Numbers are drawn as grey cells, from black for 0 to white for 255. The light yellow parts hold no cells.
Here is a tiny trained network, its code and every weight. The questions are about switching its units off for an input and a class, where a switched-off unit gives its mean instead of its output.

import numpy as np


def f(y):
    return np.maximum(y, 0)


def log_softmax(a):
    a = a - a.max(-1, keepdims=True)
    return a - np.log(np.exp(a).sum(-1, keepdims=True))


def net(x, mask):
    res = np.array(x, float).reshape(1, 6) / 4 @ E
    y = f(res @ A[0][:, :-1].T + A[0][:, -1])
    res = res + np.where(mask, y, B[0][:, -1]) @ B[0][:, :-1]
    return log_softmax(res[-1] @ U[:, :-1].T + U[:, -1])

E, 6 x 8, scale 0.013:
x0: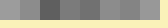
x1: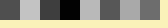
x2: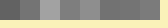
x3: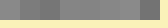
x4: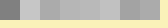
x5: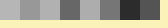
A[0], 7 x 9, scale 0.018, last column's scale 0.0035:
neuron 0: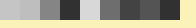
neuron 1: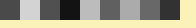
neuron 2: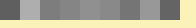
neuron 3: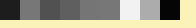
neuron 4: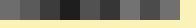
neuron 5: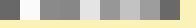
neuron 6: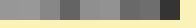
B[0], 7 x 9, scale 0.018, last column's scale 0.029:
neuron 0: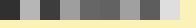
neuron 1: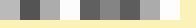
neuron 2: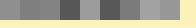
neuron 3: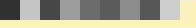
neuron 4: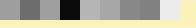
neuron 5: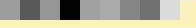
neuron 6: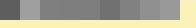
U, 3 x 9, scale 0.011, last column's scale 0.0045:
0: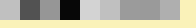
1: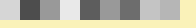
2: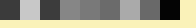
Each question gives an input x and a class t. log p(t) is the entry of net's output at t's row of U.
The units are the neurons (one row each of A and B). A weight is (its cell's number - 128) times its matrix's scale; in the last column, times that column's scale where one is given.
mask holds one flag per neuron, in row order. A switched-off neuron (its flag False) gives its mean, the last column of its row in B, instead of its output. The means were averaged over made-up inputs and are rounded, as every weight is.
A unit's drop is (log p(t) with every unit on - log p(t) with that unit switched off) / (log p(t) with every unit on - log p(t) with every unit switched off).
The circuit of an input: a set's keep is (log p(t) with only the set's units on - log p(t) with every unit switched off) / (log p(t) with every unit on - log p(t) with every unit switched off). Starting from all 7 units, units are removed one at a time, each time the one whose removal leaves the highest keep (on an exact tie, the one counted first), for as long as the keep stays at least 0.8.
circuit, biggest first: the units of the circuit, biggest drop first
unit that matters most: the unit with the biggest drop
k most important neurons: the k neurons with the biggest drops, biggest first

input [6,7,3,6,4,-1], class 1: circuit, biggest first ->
(neuron 1)
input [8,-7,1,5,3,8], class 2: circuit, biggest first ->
(neuron 1; neuron 4)
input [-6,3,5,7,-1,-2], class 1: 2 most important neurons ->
(neuron 1; neuron 0)
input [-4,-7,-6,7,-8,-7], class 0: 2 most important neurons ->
(neuron 1; neuron 0)
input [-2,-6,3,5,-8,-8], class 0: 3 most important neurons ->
(neuron 0; neuron 1; neuron 4)
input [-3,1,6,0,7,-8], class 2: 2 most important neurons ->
(neuron 3; neuron 4)
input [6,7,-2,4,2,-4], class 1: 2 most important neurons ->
(neuron 1; neuron 3)
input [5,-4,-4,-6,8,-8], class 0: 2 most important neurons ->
(neuron 5; neuron 0)
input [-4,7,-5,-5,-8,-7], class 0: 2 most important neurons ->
(neuron 4; neuron 0)
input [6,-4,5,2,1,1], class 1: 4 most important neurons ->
(neuron 4; neuron 5; neuron 0; neuron 3)
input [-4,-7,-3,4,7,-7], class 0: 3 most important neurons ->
(neuron 1; neuron 0; neuron 3)
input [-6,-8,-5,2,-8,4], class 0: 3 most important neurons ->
(neuron 1; neuron 0; neuron 3)
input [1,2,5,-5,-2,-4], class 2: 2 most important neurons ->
(neuron 3; neuron 5)
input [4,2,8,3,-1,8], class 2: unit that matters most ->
neuron 0
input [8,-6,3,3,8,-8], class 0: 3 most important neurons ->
(neuron 0; neuron 1; neuron 5)
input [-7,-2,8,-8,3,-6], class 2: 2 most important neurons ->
(neuron 1; neuron 4)
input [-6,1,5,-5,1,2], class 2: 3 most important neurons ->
(neuron 4; neuron 1; neuron 5)
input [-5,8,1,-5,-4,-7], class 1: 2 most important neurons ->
(neuron 1; neuron 0)
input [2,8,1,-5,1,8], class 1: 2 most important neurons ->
(neuron 1; neuron 3)
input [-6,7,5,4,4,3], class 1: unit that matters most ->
neuron 1
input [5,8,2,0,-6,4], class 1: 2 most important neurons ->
(neuron 1; neuron 5)
